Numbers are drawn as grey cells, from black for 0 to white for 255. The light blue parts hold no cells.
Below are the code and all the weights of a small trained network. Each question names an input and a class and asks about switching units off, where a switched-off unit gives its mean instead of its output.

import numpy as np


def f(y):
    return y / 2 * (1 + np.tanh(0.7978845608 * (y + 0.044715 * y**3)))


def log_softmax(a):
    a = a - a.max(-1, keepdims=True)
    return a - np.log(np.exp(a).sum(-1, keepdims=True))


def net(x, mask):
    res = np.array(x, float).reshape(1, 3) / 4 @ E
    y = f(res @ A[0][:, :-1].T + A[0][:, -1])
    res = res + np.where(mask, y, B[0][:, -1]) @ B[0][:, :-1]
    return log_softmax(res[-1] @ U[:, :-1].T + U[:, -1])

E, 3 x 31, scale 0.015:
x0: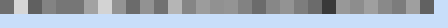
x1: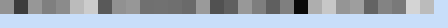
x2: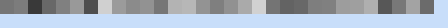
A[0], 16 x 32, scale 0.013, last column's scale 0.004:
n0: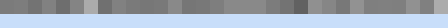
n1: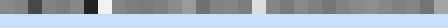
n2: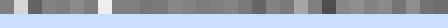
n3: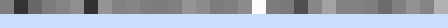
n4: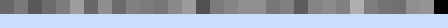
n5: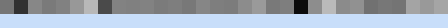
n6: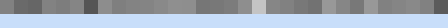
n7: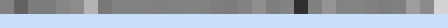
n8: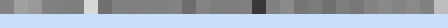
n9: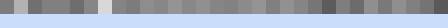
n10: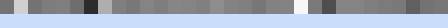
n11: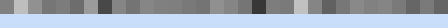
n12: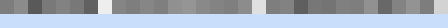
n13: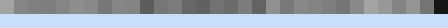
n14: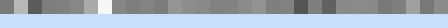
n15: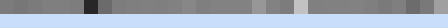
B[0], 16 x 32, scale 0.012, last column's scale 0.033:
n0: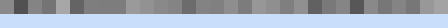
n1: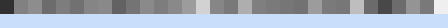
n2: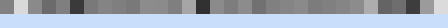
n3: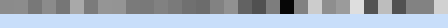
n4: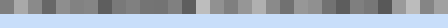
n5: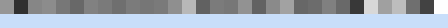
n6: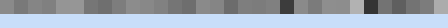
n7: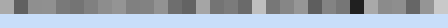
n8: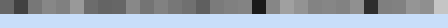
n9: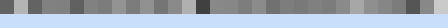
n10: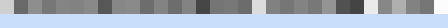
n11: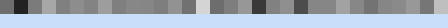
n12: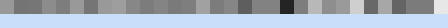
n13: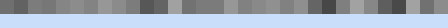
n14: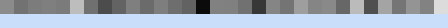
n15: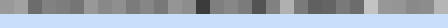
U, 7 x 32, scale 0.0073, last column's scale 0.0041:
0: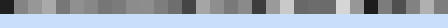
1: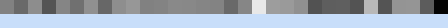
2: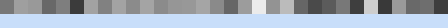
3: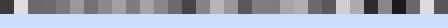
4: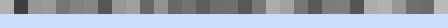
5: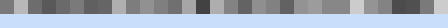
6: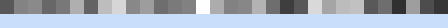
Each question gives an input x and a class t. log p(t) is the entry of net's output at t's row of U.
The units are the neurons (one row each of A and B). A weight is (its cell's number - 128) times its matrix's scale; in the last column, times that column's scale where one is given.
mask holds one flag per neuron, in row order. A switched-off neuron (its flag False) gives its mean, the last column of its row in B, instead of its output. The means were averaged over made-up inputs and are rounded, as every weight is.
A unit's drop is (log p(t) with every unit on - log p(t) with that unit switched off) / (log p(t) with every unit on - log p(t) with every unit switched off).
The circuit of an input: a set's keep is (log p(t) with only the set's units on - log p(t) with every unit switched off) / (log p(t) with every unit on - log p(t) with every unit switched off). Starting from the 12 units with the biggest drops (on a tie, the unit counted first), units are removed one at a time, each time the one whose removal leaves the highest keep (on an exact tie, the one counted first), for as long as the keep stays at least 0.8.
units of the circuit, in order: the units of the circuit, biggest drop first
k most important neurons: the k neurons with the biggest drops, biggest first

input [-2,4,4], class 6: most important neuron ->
(n3)
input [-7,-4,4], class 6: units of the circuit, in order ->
(n2, n5)
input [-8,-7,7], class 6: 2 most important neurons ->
(n1, n2)
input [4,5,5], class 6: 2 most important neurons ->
(n10, n12)
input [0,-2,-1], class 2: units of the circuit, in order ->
(n14, n3)
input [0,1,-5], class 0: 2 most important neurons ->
(n10, n5)
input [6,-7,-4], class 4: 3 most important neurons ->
(n10, n11, n3)
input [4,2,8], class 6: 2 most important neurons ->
(n1, n12)
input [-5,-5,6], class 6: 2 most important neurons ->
(n1, n14)
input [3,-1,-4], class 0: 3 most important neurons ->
(n5, n10, n7)
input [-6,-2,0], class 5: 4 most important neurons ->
(n5, n10, n7, n11)
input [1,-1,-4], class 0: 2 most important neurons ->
(n5, n10)
